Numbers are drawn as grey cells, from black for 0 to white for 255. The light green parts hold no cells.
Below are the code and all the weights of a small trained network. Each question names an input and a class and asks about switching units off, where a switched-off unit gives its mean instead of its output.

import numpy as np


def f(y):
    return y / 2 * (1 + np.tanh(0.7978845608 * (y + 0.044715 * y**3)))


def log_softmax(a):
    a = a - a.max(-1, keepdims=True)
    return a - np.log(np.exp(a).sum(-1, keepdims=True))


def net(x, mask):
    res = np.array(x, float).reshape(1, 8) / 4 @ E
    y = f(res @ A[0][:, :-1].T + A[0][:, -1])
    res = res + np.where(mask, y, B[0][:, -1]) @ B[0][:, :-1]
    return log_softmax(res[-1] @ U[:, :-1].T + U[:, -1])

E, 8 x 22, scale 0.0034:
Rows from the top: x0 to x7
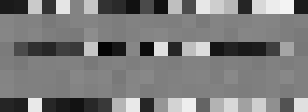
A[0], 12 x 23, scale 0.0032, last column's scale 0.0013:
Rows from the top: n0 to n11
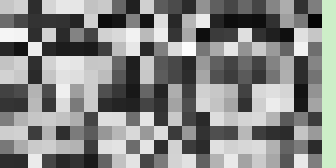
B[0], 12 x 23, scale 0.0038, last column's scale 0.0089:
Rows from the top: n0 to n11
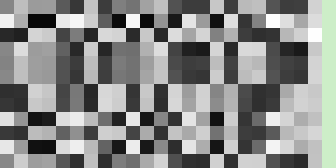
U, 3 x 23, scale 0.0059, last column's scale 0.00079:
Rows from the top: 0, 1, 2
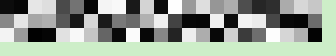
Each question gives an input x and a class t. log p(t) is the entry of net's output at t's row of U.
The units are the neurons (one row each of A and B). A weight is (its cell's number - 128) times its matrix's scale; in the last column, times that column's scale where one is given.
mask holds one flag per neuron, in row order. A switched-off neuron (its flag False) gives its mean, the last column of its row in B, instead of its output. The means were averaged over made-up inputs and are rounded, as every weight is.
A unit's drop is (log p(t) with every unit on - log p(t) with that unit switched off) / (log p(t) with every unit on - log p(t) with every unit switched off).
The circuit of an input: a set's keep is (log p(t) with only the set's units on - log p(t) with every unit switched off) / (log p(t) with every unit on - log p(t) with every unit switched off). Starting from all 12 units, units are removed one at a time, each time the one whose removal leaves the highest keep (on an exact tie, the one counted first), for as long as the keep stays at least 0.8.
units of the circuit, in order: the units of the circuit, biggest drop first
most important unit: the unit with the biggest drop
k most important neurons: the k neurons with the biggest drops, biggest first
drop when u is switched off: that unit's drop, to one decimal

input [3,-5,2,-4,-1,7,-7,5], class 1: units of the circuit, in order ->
[n3]
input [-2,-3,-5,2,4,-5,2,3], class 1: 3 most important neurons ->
[n7, n6, n2]
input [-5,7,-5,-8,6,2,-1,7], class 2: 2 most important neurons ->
[n10, n8]
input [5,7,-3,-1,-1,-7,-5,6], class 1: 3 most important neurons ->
[n3, n11, n2]
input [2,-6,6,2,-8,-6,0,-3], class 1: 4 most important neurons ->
[n2, n9, n10, n8]
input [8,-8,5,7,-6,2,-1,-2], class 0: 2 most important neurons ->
[n7, n6]
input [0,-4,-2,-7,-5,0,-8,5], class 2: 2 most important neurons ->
[n10, n8]
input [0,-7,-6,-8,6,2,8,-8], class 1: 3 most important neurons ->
[n0, n4, n5]
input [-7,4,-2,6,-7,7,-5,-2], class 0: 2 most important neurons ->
[n2, n9]
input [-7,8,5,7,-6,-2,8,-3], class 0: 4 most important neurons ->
[n2, n9, n10, n8]
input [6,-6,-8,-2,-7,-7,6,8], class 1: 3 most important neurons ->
[n3, n11, n2]
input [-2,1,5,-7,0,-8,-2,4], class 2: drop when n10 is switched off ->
0.2
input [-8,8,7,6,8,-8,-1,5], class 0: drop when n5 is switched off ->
0.0
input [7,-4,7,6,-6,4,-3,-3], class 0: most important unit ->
n7
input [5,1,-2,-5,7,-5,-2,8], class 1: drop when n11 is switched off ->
0.2
